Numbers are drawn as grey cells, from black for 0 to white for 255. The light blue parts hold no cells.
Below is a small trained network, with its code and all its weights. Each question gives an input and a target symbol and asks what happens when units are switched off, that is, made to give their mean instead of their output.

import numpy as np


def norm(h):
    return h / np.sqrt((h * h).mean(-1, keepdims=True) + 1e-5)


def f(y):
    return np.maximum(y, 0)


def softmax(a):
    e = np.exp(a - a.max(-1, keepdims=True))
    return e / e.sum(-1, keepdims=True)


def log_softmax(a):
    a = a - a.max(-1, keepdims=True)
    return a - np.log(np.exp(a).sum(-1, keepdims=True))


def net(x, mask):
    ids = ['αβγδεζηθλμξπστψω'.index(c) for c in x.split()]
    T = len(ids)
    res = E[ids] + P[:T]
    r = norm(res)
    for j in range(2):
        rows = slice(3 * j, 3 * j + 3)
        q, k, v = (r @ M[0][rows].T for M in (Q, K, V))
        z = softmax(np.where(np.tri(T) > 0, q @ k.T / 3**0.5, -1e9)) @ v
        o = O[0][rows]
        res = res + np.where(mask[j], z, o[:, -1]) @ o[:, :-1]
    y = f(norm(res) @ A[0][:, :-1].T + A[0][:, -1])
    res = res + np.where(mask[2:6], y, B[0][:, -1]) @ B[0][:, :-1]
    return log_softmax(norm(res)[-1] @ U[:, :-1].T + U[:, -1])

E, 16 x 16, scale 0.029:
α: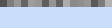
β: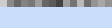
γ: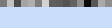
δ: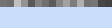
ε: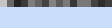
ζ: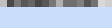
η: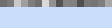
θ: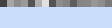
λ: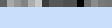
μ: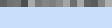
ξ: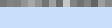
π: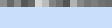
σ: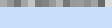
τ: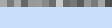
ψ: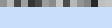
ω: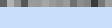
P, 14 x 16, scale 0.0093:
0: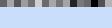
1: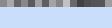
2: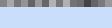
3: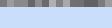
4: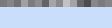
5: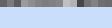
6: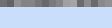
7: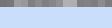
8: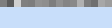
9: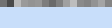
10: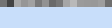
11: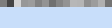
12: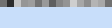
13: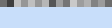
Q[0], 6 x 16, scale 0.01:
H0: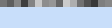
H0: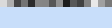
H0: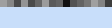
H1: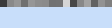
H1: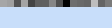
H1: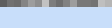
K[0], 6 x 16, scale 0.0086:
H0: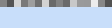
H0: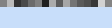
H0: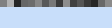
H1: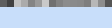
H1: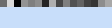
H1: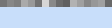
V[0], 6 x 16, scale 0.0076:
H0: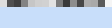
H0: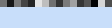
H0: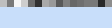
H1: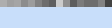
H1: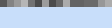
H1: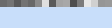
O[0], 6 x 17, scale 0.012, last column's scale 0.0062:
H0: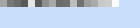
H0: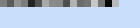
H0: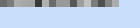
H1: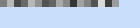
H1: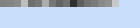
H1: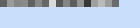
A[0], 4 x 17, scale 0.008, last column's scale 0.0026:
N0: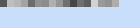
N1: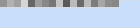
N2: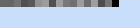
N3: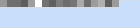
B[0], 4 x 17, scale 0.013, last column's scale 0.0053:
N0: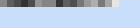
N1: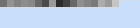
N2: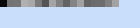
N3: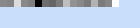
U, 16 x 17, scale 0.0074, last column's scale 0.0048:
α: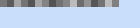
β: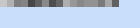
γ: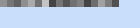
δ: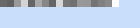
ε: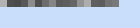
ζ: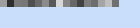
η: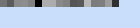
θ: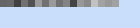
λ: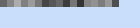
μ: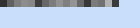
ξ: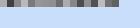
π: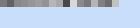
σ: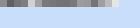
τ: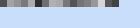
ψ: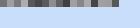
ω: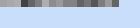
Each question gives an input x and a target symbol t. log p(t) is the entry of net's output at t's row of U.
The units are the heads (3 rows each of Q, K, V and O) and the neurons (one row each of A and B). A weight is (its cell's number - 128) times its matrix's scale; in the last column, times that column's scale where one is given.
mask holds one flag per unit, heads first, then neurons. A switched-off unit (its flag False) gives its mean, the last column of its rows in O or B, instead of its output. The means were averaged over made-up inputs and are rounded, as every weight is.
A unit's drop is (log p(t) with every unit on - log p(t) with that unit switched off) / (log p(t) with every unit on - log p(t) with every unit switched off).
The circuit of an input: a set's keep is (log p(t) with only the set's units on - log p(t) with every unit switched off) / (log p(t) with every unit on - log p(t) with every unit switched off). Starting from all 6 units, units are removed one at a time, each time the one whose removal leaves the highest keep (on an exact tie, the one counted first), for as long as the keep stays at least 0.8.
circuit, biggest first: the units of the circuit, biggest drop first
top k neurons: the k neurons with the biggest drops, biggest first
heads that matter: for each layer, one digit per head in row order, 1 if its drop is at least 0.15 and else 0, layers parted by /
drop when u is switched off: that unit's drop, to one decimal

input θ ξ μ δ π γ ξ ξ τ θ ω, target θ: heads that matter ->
01
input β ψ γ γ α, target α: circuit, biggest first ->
H1, H0
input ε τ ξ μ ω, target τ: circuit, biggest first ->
H1, N3
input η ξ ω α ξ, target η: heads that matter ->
10
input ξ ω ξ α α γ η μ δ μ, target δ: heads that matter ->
10
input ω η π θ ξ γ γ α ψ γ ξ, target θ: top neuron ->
N0
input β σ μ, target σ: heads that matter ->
10
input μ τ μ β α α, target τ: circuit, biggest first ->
H1, N3
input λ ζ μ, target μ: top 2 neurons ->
N2, N0
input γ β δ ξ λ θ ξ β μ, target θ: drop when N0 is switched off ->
0.2
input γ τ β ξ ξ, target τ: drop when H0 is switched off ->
0.1
